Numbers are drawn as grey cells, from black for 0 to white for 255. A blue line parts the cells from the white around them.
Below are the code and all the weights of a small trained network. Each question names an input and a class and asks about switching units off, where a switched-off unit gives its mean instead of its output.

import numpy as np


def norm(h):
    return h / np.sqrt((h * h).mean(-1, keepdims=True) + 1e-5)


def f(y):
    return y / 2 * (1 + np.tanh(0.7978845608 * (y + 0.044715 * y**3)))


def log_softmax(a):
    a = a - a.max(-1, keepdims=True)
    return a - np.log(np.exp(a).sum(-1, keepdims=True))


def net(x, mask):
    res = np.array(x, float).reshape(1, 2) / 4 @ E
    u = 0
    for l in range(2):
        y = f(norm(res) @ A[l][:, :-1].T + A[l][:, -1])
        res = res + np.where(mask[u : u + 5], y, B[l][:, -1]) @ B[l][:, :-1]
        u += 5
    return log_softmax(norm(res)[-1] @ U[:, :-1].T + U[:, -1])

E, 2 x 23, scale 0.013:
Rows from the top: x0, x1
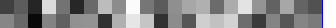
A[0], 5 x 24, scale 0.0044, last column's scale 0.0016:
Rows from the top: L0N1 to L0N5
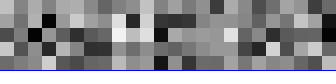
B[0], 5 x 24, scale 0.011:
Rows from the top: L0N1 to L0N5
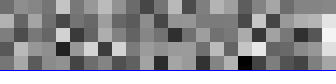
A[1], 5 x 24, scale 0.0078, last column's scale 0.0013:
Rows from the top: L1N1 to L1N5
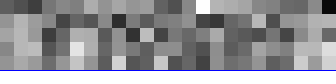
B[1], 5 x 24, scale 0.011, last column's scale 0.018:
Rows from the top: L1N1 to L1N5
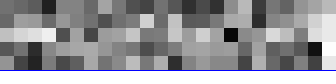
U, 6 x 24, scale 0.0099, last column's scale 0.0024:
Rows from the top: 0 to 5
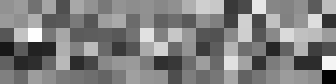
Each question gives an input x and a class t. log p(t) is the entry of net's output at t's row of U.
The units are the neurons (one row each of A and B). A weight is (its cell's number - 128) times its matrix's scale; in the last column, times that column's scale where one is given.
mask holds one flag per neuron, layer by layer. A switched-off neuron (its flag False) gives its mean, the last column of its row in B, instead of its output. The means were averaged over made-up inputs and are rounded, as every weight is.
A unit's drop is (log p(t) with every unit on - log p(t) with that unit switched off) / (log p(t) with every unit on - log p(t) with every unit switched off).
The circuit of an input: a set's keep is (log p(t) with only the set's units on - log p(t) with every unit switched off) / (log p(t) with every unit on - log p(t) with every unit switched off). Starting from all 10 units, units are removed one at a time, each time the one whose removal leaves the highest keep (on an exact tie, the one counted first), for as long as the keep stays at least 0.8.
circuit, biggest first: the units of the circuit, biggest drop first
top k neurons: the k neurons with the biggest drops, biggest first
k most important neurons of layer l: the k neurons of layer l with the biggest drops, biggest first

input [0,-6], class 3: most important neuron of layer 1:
(L1N3)
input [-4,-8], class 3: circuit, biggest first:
(L1N3 L0N4)
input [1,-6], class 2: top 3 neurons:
(L0N4 L1N2 L1N4)
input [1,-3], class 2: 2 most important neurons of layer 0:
(L0N4 L0N3)
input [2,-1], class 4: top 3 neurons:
(L1N3 L0N2 L1N2)
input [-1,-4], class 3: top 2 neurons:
(L1N3 L0N3)
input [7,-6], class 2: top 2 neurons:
(L0N3 L1N4)
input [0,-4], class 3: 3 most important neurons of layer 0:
(L0N3 L0N5 L0N2)
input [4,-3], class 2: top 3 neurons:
(L0N3 L1N4 L1N5)
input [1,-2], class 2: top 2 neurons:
(L0N4 L0N3)
